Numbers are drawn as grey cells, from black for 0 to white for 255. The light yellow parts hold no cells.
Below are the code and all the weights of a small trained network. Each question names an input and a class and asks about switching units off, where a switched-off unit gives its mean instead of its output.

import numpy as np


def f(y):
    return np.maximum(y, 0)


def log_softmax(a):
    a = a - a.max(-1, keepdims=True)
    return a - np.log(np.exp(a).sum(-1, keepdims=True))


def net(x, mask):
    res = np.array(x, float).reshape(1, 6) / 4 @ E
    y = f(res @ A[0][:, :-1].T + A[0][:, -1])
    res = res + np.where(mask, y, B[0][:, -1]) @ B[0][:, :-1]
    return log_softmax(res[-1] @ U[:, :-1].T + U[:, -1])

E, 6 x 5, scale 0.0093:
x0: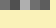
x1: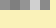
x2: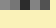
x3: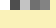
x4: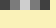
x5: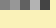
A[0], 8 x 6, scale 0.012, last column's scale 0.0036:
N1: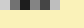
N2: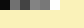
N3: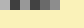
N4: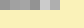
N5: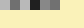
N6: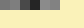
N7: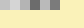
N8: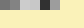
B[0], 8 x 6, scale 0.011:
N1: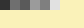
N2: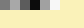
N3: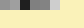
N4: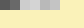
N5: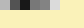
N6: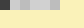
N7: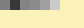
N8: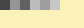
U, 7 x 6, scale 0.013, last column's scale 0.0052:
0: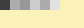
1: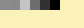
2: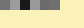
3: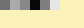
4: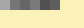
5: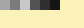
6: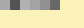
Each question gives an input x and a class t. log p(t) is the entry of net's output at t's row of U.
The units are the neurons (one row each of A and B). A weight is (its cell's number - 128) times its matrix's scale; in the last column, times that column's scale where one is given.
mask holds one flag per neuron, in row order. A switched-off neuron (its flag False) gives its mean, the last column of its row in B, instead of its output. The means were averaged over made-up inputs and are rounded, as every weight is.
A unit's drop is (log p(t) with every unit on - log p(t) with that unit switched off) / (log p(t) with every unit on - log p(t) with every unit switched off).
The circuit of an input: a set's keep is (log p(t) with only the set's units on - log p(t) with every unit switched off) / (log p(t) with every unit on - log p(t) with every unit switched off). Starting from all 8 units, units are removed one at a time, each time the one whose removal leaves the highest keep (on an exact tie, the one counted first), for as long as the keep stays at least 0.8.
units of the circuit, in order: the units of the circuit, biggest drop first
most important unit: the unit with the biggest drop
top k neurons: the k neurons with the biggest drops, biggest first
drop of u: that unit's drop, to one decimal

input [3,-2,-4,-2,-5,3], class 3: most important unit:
N8
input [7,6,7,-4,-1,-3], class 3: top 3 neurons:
[N2, N5, N3]
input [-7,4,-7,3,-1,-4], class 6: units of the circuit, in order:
[N7, N6]
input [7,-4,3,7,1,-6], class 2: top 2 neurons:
[N3, N5]
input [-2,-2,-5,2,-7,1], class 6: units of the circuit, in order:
[N8, N7, N2]
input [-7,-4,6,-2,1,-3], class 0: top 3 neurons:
[N6, N5, N1]
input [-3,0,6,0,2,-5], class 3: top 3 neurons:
[N4, N8, N5]
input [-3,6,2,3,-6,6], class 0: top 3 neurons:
[N5, N3, N2]
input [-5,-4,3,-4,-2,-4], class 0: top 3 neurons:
[N6, N5, N3]
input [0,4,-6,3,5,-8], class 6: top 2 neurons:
[N5, N6]
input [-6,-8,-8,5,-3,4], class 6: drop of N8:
0.1
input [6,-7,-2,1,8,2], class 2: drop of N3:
0.1
